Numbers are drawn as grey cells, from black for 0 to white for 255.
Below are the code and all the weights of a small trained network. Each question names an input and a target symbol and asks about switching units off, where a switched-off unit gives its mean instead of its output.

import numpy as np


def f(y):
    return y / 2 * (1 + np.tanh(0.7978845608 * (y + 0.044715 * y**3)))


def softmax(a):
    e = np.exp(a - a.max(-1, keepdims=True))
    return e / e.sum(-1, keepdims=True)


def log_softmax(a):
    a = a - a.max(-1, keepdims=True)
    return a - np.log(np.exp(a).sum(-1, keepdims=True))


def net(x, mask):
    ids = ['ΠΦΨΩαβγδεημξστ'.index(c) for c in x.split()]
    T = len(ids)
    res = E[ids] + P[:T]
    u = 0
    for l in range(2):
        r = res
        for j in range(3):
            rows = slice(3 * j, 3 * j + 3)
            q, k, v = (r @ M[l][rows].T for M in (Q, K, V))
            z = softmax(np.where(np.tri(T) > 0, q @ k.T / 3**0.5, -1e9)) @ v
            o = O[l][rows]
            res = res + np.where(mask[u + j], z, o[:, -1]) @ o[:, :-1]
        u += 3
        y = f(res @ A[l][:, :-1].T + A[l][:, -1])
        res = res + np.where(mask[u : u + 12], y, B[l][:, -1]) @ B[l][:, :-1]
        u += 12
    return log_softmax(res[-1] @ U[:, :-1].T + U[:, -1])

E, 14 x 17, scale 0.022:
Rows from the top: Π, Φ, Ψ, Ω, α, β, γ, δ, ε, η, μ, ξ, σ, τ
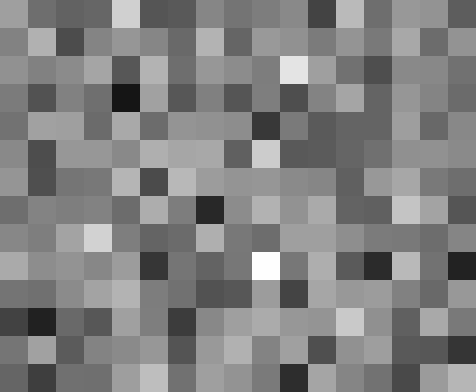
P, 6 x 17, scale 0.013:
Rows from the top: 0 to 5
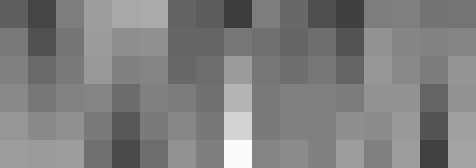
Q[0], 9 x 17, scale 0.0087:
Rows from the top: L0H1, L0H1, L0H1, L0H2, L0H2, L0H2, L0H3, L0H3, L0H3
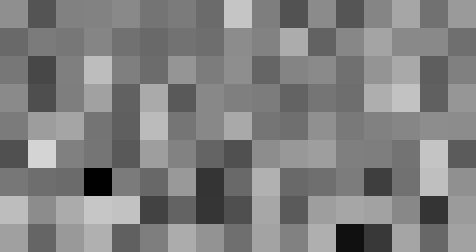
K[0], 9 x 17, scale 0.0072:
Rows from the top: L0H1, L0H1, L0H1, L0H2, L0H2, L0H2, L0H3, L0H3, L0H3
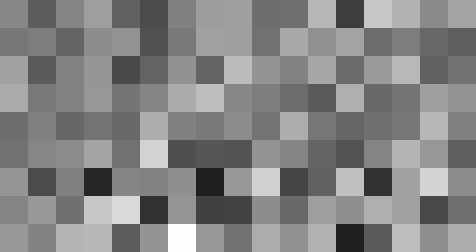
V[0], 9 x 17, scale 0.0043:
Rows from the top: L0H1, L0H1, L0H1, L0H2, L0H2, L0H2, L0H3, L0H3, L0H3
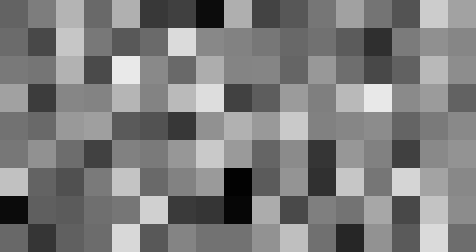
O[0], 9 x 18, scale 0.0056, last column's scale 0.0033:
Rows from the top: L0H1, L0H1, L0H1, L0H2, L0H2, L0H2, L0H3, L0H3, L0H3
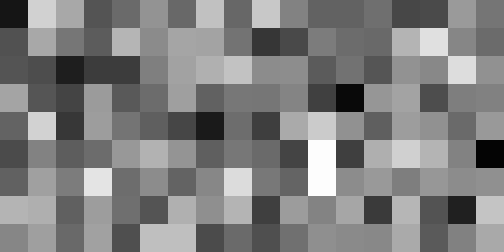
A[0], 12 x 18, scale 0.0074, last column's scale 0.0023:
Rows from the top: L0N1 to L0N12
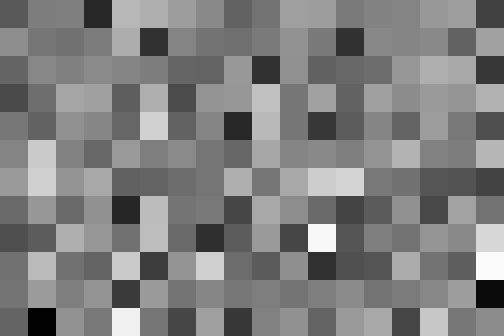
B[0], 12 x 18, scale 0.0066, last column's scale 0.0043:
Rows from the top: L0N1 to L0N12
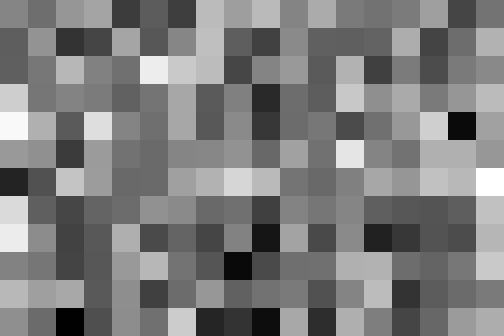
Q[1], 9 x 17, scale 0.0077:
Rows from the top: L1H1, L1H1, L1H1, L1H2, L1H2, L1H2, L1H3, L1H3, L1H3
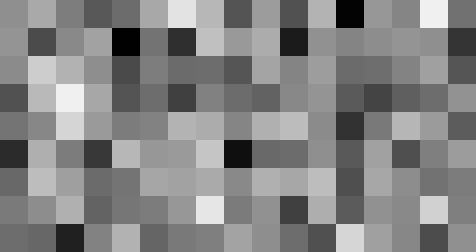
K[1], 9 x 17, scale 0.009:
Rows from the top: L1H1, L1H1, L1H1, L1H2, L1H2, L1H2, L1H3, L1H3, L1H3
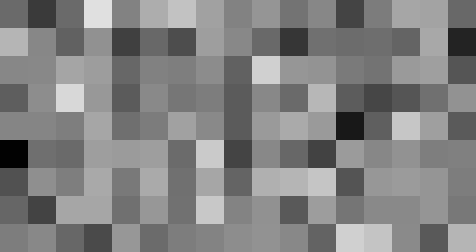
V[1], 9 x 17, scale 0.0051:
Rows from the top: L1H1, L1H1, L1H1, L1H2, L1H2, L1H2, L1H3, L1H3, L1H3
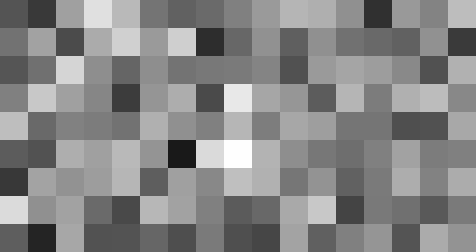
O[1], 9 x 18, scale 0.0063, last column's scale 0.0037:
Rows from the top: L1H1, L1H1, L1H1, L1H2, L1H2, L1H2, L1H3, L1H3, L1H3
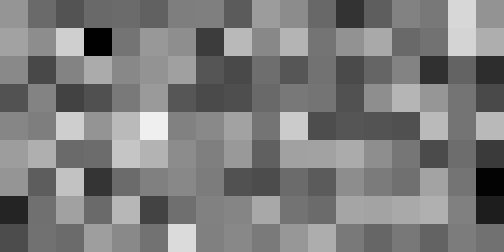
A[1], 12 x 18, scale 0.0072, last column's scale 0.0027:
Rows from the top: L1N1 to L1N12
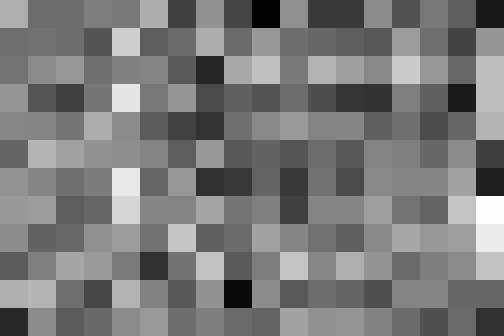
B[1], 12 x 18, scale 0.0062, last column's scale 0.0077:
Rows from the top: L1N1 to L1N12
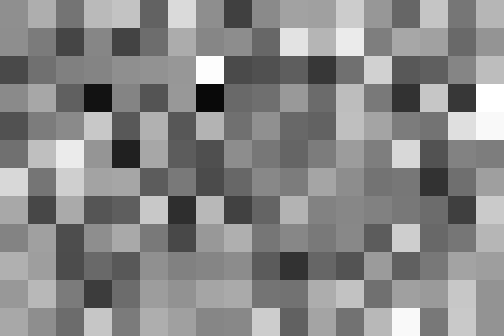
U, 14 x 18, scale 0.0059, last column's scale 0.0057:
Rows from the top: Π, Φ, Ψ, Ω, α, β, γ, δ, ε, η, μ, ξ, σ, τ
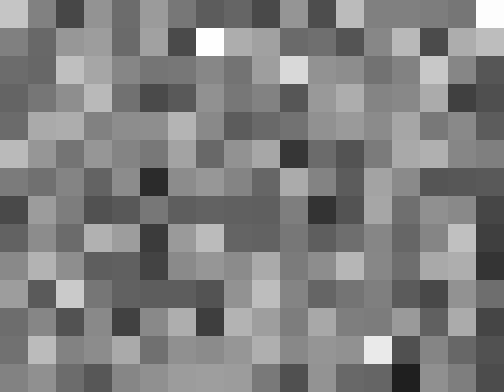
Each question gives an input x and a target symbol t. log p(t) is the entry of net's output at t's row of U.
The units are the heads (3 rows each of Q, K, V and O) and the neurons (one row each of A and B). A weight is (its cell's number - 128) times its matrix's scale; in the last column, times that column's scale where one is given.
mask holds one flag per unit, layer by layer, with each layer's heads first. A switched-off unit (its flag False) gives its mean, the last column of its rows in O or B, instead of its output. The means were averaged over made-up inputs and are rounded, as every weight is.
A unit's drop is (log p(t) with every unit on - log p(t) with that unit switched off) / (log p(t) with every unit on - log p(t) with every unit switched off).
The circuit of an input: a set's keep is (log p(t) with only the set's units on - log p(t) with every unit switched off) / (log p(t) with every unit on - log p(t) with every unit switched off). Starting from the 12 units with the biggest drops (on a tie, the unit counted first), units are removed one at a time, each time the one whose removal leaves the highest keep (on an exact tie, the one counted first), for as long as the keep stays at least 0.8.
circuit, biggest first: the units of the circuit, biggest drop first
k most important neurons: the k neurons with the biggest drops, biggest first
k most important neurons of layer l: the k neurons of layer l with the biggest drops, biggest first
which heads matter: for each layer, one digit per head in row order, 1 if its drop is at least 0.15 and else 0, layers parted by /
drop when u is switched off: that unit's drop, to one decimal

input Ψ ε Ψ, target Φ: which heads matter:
000 / 001
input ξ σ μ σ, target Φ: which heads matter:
100 / 000
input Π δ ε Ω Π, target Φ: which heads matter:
001 / 000
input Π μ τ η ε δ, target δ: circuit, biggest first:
[L1H2, L1N3, L0N2]
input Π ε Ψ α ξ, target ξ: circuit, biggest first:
[L0N12, L1H3, L1N12]
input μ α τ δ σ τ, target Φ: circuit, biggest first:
[L1N4]
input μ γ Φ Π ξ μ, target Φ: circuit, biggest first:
[L0N7, L1N4, L0H3]
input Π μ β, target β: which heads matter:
010 / 111
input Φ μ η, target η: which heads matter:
001 / 100
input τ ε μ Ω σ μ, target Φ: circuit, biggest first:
[L1N4, L0N12]
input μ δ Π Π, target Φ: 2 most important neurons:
[L1N4, L0N12]
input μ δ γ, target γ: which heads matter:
010 / 110
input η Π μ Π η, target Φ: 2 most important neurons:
[L1N4, L1N3]
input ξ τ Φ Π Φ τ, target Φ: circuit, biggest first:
[L1N4]
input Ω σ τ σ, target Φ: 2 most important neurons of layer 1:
[L1N4, L1N1]
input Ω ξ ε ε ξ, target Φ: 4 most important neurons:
[L1N4, L1N3, L0N12, L1N1]
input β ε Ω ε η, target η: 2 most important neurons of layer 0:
[L0N2, L0N9]
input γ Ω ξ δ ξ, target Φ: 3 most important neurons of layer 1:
[L1N4, L1N3, L1N12]
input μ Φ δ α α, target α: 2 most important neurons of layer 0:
[L0N3, L0N10]
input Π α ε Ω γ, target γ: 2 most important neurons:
[L1N5, L0N2]
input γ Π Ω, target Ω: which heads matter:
001 / 101
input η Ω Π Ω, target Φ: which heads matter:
001 / 001
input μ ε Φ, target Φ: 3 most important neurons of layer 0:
[L0N12, L0N9, L0N5]
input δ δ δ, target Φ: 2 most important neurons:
[L1N4, L1N3]
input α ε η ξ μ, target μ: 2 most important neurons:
[L0N9, L1N7]
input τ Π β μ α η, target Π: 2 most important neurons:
[L0N4, L1N2]
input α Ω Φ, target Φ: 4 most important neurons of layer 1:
[L1N4, L1N1, L1N8, L1N2]
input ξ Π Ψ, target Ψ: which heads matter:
001 / 011
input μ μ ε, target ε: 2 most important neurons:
[L0N12, L1N1]
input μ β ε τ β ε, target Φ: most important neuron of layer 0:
[L0N5]
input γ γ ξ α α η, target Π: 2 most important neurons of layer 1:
[L1N2, L1N4]
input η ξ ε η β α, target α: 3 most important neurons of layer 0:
[L0N3, L0N10, L0N9]
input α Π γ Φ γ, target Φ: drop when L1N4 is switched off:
0.6
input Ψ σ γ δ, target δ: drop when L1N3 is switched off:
0.4
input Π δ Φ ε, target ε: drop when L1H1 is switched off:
0.1
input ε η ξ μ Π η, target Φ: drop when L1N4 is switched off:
0.5
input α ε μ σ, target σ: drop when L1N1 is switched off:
0.2
